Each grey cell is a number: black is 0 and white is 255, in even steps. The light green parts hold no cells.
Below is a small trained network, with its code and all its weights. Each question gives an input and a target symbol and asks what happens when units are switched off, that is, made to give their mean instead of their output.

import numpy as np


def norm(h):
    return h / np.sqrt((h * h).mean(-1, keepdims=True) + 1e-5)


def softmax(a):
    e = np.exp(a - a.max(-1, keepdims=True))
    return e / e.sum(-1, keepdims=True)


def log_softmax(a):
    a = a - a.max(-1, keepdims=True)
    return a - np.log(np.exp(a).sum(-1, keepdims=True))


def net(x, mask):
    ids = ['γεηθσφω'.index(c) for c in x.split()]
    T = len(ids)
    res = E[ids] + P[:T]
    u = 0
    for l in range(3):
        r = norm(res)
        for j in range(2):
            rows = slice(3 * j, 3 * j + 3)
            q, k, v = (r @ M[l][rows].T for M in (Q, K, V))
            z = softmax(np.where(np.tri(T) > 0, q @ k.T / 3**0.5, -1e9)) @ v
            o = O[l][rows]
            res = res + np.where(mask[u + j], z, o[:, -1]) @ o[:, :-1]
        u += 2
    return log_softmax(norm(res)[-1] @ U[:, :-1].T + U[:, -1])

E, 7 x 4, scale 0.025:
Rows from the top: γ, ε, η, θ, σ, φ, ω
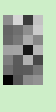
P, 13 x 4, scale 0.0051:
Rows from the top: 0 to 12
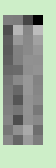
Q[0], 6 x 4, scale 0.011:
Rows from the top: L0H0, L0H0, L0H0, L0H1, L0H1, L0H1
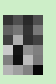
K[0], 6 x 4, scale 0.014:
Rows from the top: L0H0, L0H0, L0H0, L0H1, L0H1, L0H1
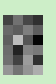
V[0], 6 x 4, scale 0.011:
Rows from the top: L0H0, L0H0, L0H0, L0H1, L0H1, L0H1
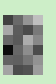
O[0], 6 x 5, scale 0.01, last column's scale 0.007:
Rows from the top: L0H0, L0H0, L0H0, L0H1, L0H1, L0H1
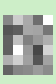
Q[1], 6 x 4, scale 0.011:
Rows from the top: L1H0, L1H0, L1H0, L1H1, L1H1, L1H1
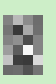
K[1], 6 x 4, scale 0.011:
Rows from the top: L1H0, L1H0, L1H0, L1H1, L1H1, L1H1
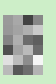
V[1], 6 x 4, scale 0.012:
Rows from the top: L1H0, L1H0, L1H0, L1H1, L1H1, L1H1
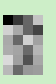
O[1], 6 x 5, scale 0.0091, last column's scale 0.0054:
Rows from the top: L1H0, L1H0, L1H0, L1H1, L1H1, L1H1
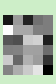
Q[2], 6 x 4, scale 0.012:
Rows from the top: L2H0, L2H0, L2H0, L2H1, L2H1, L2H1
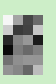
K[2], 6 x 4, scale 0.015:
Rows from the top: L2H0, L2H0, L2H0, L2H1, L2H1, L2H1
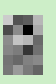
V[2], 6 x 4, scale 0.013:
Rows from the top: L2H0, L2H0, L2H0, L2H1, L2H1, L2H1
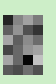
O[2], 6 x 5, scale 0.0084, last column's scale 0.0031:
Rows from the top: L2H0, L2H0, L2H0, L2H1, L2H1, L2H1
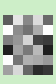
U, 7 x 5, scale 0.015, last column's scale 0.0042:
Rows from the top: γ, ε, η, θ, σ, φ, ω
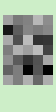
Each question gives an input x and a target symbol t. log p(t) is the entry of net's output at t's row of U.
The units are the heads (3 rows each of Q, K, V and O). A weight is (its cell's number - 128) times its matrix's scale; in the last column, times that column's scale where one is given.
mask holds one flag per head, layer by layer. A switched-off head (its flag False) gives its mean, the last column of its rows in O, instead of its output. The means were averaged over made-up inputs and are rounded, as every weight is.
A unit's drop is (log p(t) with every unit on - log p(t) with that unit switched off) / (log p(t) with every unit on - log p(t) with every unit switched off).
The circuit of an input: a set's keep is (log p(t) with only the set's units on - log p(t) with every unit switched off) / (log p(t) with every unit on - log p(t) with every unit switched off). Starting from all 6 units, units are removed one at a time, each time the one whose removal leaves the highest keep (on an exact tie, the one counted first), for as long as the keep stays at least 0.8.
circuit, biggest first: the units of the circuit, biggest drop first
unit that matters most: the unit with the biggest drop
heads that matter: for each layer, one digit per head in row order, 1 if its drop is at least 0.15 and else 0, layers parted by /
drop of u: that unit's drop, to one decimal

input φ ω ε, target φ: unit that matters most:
L1H1
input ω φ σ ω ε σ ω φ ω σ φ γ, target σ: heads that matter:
11 / 11 / 11
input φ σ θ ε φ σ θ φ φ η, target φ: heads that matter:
10 / 11 / 00
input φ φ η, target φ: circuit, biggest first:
(L0H0; L1H0)
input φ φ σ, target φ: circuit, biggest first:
(L0H0; L1H0)
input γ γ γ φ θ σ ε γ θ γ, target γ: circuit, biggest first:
(L0H1; L1H1)
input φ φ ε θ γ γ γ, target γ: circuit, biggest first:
(L1H1; L0H1)
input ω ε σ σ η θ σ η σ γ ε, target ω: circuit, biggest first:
(L1H0; L0H0)
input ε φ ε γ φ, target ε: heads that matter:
11 / 11 / 10
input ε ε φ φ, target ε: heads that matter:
11 / 10 / 10
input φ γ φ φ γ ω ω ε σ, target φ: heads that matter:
10 / 11 / 00
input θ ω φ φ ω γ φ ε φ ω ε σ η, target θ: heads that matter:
11 / 00 / 10
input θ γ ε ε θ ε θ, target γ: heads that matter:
01 / 01 / 01
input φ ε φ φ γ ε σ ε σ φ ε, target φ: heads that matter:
10 / 01 / 00
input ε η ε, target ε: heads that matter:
00 / 10 / 11
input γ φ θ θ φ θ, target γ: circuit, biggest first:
(L1H1)
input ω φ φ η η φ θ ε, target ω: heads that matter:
01 / 10 / 00
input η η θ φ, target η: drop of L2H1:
0.1
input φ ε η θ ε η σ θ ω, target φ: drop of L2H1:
0.2
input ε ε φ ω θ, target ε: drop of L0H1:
0.9
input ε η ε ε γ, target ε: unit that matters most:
L2H1
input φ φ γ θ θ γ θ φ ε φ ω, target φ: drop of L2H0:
0.3
